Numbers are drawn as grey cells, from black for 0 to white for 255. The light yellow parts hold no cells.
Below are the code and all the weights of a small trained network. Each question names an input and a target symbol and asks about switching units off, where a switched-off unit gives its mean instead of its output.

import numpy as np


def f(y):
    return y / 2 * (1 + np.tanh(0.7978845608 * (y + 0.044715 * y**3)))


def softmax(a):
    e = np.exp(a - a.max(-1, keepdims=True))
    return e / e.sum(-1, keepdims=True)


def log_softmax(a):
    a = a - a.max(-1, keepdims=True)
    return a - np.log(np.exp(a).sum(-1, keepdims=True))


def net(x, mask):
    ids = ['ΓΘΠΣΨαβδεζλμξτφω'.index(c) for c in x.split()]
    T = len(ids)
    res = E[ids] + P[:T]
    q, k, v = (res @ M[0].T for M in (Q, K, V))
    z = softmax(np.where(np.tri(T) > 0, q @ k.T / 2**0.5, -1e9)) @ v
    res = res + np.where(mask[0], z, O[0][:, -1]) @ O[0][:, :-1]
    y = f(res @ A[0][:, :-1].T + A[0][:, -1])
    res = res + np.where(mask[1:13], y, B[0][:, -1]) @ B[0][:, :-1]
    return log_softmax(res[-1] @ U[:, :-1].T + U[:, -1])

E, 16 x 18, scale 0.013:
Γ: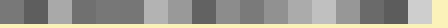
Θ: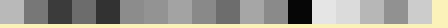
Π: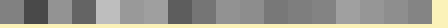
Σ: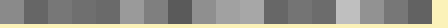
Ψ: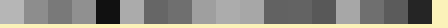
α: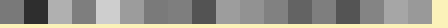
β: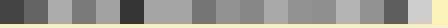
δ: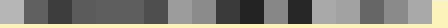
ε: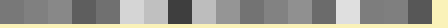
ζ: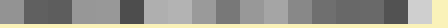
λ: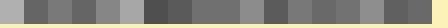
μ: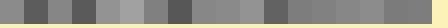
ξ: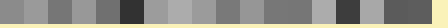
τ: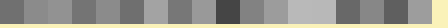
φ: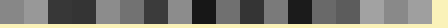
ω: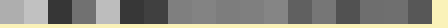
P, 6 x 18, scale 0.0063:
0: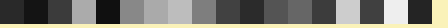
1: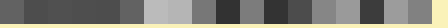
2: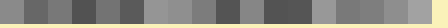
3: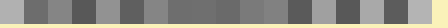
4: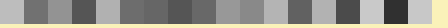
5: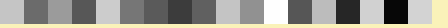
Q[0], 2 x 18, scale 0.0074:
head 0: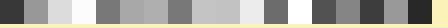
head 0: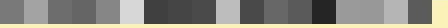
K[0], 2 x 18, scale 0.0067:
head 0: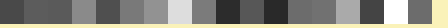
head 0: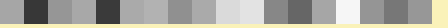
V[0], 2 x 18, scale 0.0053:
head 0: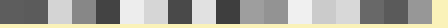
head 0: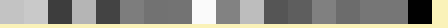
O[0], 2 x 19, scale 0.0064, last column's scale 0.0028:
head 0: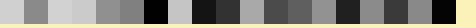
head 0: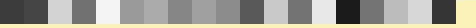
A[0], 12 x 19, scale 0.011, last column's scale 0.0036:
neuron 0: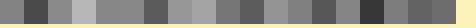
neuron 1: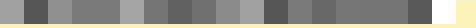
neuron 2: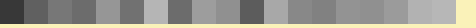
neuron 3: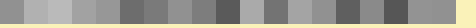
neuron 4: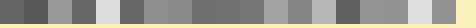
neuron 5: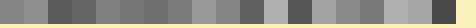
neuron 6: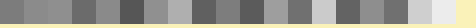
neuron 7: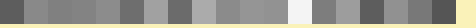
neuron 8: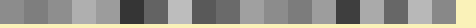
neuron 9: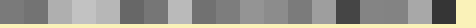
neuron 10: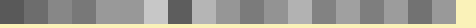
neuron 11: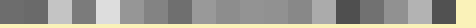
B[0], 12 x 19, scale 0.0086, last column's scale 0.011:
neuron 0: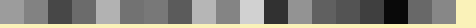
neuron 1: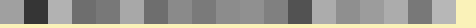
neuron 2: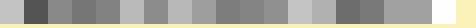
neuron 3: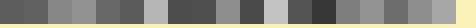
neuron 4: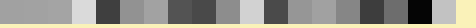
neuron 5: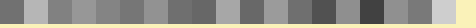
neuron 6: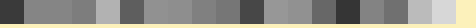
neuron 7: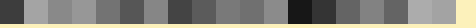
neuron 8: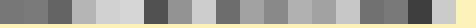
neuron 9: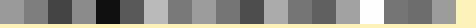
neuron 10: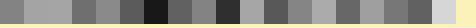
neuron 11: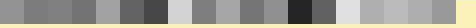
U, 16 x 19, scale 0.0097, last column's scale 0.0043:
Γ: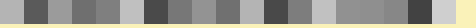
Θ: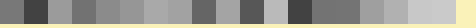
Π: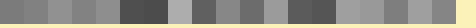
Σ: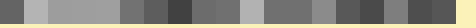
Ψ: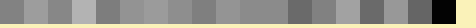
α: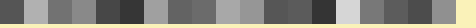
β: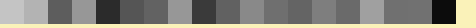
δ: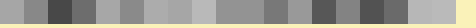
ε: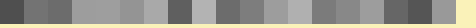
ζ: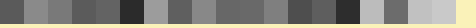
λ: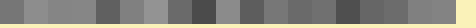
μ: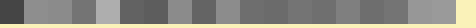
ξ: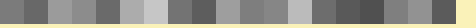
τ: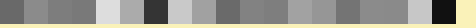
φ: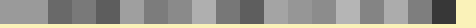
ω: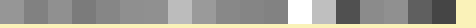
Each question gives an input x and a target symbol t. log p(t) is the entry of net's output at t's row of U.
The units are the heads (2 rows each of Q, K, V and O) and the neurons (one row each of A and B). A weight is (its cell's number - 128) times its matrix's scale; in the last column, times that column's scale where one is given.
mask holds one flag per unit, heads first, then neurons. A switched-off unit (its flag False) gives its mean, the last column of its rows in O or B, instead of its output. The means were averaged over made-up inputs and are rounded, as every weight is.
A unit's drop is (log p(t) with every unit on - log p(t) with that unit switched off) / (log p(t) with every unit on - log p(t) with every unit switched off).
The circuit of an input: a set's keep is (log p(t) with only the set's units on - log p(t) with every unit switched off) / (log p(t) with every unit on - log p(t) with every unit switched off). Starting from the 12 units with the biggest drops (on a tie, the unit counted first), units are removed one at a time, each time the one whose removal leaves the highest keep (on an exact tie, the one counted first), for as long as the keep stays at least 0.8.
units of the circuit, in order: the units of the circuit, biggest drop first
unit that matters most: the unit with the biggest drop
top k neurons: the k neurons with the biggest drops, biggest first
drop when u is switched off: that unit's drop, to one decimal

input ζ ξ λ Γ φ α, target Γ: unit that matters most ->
neuron 6
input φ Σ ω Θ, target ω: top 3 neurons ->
neuron 2; neuron 10; neuron 4
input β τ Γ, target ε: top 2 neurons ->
neuron 8; neuron 3
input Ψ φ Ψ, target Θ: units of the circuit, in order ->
head 0; neuron 11
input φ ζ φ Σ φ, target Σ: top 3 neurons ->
neuron 4; neuron 2; neuron 8
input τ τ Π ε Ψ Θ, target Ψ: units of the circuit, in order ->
neuron 4; head 0; neuron 11; neuron 5
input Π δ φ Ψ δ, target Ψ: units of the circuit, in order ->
neuron 4; head 0; neuron 11; neuron 5
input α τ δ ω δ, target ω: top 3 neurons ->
neuron 2; neuron 10; neuron 4
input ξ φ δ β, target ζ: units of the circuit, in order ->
head 0; neuron 7; neuron 4
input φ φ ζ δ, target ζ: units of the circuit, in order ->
neuron 8; neuron 6
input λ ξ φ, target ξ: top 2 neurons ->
neuron 4; neuron 2
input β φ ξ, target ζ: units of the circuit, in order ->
neuron 7; head 0; neuron 4
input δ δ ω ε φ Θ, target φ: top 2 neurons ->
neuron 2; neuron 5
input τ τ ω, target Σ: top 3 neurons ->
neuron 10; neuron 4; neuron 7
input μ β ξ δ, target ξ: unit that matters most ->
neuron 4
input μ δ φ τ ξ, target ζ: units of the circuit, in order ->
head 0; neuron 8
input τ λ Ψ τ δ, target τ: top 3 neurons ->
neuron 8; neuron 6; neuron 4
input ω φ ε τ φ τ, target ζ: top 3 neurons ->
neuron 7; neuron 8; neuron 4
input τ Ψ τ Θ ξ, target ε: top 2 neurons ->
neuron 8; neuron 6
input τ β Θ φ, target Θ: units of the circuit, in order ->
neuron 10
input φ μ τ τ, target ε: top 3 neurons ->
neuron 8; neuron 3; neuron 2
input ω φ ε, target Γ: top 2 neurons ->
neuron 6; neuron 10
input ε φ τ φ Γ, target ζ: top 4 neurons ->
neuron 7; neuron 10; neuron 8; neuron 4
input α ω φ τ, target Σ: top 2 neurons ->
neuron 7; neuron 10
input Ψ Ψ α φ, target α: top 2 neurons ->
neuron 2; neuron 6
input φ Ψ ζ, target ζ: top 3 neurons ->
neuron 7; neuron 10; neuron 8
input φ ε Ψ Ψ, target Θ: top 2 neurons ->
neuron 10; neuron 4
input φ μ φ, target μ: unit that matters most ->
neuron 2
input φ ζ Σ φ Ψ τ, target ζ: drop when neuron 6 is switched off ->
0.0
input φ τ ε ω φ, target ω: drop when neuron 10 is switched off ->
0.2
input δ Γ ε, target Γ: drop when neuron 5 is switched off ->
0.1
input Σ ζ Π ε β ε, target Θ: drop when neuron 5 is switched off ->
-0.1
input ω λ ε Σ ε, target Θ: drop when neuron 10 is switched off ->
0.4
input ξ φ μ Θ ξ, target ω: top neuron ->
neuron 2
